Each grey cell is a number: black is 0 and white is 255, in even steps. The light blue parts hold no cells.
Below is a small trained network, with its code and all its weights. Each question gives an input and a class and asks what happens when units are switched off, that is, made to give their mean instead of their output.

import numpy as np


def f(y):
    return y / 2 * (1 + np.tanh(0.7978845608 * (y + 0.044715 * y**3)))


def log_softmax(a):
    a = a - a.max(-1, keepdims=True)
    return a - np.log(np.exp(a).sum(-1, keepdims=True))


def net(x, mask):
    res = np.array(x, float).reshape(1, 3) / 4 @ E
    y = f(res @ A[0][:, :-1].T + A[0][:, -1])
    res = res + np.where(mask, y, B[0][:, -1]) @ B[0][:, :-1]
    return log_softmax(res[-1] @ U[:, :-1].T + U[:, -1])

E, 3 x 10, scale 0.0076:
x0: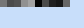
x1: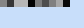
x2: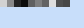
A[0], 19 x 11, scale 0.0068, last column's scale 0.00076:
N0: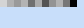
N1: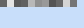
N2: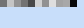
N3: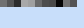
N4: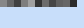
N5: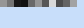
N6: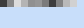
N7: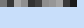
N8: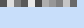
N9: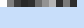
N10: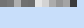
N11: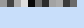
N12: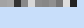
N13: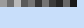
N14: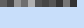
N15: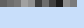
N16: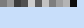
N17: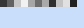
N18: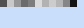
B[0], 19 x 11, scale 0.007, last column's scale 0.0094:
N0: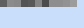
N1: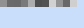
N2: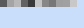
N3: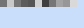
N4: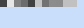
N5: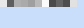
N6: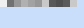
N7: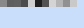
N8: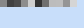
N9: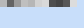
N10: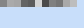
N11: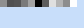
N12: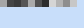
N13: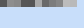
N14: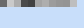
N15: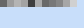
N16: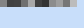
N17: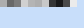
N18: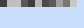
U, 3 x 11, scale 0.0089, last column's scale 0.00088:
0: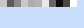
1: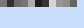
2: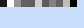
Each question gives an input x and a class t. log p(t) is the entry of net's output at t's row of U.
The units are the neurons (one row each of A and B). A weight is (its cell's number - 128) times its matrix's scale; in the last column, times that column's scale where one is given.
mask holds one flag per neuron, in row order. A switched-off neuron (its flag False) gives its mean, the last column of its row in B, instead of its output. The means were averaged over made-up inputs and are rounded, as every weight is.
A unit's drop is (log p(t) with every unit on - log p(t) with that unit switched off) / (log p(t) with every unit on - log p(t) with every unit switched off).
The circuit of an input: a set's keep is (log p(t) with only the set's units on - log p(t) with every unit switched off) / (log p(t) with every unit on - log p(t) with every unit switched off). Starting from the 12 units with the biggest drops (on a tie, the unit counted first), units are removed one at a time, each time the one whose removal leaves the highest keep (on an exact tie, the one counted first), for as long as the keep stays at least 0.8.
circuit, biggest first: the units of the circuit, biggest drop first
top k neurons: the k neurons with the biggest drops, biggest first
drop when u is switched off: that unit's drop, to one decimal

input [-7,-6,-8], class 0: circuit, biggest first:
[N17]
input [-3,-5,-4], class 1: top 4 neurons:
[N5; N8; N9; N12]
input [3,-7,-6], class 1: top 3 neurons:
[N8; N12; N1]
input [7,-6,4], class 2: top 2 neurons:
[N4; N3]
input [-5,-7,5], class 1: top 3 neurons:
[N12; N8; N16]
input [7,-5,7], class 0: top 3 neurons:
[N5; N9; N18]
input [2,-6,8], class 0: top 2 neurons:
[N5; N9]
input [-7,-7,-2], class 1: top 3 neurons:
[N8; N12; N1]
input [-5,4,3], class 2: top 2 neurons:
[N2; N8]
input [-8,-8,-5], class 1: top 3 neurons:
[N8; N12; N1]
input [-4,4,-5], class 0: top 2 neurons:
[N17; N6]
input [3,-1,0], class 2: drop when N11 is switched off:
0.1
